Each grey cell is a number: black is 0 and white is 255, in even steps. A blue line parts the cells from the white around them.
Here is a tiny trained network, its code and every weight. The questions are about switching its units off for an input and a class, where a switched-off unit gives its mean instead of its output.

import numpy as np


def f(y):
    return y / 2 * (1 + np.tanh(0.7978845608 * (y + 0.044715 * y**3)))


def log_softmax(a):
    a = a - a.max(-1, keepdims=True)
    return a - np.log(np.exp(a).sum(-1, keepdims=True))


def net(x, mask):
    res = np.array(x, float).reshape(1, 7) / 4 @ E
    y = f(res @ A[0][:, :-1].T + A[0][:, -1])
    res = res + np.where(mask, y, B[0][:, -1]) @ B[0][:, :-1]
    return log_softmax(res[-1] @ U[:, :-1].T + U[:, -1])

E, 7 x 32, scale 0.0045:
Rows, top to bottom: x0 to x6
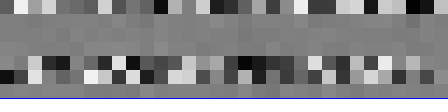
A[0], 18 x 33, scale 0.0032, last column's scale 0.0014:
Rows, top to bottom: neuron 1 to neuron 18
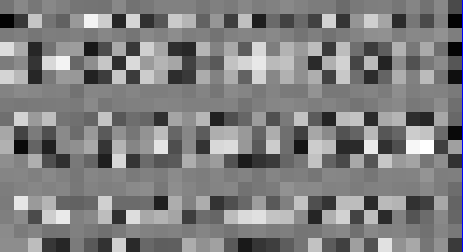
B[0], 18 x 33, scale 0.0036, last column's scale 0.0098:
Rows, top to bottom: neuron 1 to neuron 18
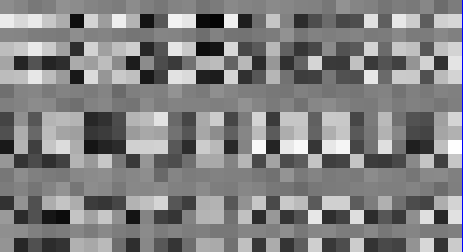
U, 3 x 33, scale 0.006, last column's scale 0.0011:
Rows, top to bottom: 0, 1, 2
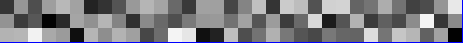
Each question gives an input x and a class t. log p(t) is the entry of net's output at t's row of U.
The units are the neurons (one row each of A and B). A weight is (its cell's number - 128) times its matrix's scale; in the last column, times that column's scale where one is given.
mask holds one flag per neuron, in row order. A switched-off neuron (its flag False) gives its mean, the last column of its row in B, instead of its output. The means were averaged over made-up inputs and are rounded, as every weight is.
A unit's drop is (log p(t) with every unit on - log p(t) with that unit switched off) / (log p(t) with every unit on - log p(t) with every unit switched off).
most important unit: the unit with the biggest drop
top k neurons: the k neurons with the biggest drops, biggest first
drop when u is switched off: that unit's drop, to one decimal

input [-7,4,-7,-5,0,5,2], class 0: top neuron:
(neuron 11)
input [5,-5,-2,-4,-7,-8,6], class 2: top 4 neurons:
(neuron 4; neuron 6; neuron 18; neuron 12)
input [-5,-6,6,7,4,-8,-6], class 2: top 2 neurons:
(neuron 6; neuron 4)
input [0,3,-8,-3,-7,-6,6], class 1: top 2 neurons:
(neuron 16; neuron 5)
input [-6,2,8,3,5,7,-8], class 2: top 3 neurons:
(neuron 2; neuron 9; neuron 15)
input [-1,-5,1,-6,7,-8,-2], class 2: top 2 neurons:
(neuron 6; neuron 4)
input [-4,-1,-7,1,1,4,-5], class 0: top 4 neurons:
(neuron 11; neuron 6; neuron 4; neuron 10)
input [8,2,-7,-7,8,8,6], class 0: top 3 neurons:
(neuron 9; neuron 15; neuron 16)
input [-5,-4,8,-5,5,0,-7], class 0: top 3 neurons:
(neuron 11; neuron 16; neuron 5)
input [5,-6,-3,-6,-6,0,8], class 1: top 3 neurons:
(neuron 16; neuron 5; neuron 11)
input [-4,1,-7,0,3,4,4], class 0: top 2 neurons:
(neuron 11; neuron 6)
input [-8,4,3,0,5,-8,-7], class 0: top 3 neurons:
(neuron 11; neuron 10; neuron 2)
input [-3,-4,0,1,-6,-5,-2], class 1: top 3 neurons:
(neuron 16; neuron 5; neuron 2)
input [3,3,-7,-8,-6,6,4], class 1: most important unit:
neuron 16
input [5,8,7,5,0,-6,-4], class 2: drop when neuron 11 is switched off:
0.7
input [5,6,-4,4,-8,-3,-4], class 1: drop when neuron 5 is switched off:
0.3
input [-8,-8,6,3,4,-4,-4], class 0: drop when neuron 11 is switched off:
0.5
